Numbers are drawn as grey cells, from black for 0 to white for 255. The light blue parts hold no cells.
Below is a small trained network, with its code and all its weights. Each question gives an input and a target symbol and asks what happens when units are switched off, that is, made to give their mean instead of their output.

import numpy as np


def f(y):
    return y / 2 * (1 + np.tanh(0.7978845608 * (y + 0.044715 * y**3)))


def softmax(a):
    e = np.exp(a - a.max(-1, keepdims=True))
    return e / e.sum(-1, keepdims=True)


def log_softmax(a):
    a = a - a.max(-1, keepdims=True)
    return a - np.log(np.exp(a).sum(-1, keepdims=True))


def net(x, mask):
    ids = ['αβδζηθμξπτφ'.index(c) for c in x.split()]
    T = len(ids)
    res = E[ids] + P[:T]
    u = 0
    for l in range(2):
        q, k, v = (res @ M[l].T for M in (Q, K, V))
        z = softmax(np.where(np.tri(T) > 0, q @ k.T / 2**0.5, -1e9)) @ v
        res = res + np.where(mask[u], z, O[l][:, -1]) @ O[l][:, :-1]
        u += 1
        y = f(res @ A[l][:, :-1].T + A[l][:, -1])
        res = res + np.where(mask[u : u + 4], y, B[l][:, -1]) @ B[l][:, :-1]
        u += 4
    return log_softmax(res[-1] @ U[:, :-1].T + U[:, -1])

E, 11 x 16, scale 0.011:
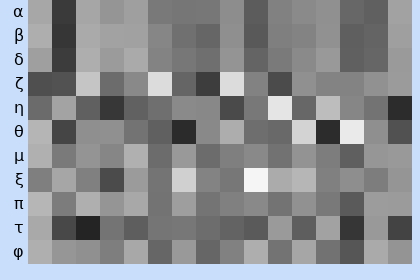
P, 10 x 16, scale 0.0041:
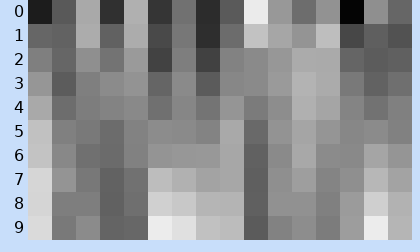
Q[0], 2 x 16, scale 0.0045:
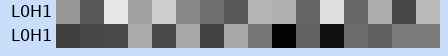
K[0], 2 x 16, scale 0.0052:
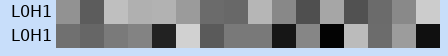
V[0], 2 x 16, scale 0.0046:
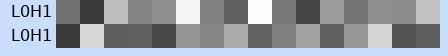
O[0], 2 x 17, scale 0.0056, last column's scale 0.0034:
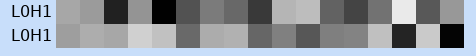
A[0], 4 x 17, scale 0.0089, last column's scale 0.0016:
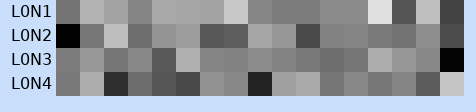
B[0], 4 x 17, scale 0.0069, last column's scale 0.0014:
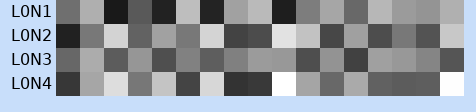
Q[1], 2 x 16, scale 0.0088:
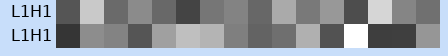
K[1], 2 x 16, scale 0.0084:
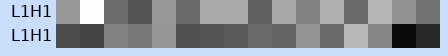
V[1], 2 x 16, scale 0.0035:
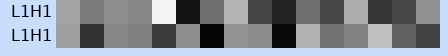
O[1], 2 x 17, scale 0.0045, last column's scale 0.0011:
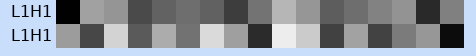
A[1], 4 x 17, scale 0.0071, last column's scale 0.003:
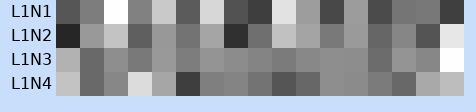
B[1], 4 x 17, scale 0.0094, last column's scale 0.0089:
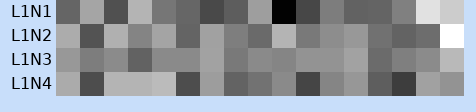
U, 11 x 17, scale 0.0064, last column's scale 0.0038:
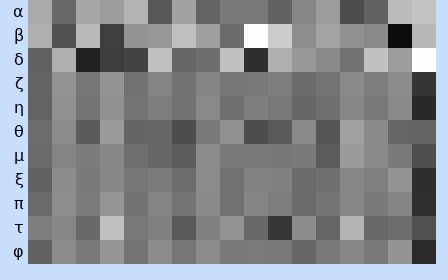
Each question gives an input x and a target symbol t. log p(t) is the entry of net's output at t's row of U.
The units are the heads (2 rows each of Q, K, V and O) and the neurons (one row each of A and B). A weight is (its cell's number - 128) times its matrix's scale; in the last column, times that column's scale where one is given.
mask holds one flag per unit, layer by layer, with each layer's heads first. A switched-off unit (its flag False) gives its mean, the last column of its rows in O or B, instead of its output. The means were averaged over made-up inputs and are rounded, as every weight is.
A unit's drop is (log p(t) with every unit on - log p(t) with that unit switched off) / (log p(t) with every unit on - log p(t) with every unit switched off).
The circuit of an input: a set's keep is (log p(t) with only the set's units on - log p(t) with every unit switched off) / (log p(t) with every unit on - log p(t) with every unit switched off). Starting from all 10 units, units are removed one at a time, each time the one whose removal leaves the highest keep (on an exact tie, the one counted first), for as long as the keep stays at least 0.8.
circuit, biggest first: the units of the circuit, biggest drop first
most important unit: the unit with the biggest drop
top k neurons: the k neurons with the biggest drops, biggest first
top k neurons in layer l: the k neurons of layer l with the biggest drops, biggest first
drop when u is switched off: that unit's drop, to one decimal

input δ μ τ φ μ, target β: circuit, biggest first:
L1N1, L0N2
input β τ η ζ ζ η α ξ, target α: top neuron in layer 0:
L0N4
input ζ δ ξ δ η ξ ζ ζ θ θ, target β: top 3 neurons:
L1N1, L1N3, L0N4
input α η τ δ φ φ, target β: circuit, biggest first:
L0N2, L1N1
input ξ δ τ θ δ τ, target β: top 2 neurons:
L1N1, L0N2
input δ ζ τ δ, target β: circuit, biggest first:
L1N1, L0H1
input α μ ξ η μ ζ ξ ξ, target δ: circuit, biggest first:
L0H1, L0N1, L1N2
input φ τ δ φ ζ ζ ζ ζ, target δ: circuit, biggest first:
L0H1, L1N2, L0N4
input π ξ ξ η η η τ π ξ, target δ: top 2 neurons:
L0N1, L1N2
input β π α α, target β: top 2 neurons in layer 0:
L0N4, L0N2
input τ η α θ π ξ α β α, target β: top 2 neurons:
L1N1, L0N4
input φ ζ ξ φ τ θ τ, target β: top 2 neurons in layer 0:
L0N4, L0N2
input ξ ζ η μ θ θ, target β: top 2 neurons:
L1N1, L0N2
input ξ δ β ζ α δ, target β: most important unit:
L1N1
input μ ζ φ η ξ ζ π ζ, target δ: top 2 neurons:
L0N4, L1N2
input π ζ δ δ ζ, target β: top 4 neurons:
L0N2, L1N1, L0N4, L1N2
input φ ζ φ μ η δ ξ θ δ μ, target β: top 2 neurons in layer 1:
L1N1, L1N3
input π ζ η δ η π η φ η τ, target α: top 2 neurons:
L1N4, L0N2
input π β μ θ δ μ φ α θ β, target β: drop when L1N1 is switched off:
1.5
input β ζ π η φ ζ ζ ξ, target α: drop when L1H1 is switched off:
-0.1
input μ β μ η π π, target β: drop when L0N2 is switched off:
0.3
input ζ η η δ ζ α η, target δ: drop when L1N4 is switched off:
0.2
